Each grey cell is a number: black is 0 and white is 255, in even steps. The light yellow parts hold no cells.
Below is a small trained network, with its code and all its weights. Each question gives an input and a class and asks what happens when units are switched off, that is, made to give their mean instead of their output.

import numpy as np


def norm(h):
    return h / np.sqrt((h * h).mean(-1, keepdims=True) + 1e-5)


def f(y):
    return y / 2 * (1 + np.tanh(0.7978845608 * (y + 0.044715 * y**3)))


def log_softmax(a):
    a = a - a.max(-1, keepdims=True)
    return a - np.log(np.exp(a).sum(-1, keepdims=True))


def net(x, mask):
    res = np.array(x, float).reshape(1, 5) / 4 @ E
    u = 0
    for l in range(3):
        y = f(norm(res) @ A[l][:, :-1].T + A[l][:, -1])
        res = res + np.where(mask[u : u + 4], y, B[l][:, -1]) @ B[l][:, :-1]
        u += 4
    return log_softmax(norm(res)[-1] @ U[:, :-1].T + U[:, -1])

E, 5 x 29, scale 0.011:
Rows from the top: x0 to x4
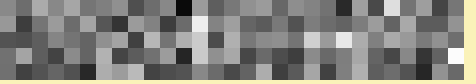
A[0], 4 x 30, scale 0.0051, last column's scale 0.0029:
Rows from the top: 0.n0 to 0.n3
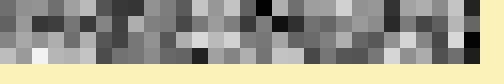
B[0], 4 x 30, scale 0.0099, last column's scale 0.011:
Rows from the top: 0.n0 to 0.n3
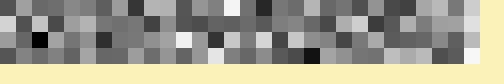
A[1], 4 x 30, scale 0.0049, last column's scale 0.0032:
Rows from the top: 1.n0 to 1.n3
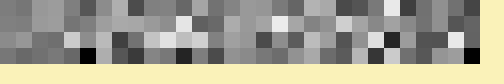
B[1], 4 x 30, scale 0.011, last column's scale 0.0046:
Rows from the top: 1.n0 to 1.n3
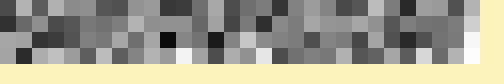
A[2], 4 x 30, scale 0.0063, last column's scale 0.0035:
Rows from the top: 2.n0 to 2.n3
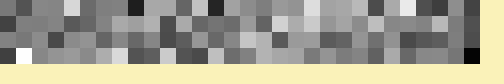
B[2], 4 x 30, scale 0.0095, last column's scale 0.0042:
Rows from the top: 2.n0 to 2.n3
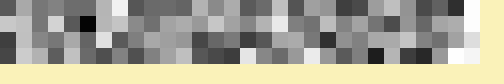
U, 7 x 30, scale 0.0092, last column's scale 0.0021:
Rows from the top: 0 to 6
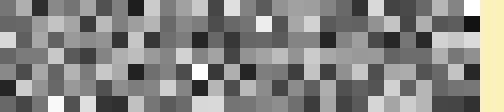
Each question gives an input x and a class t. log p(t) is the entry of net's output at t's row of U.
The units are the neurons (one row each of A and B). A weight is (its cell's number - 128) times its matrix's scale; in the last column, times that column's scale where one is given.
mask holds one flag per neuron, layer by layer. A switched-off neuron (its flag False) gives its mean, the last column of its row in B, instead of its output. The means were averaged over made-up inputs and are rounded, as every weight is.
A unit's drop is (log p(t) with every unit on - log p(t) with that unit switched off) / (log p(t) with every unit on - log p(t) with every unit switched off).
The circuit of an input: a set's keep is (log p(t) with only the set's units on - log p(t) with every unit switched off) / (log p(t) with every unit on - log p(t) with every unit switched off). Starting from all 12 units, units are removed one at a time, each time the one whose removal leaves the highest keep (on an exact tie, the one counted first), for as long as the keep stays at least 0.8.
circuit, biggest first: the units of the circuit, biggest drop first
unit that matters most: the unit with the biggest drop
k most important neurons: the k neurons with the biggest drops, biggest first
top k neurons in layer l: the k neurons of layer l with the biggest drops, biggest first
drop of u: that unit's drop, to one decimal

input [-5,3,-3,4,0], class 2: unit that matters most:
0.n1
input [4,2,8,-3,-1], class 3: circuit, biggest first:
(0.n3, 1.n1, 2.n1)
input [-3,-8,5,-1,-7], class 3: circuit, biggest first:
(2.n1, 1.n1)
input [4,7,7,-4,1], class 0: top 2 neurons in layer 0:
(0.n3, 0.n1)
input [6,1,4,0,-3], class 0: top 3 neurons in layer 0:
(0.n0, 0.n1, 0.n2)
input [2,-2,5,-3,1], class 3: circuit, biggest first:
(1.n1, 2.n1)
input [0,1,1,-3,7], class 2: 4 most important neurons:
(0.n0, 2.n0, 0.n1, 2.n1)
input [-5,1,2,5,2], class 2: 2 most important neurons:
(0.n1, 1.n2)
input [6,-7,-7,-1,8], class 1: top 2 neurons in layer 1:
(1.n3, 1.n1)
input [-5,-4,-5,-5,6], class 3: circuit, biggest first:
(0.n1, 0.n3)
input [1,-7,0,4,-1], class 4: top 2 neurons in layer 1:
(1.n3, 1.n0)
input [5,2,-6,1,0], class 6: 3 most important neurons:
(0.n3, 0.n0, 2.n3)
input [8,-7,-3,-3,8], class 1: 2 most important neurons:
(1.n3, 0.n3)
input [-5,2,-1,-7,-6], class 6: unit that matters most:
0.n3
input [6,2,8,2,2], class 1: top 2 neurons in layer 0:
(0.n1, 0.n3)
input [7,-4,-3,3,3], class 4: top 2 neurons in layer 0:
(0.n1, 0.n2)
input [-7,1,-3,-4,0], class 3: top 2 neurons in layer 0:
(0.n3, 0.n1)
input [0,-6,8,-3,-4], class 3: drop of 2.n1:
0.2
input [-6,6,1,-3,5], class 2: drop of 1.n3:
0.0
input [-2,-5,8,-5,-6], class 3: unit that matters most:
2.n1
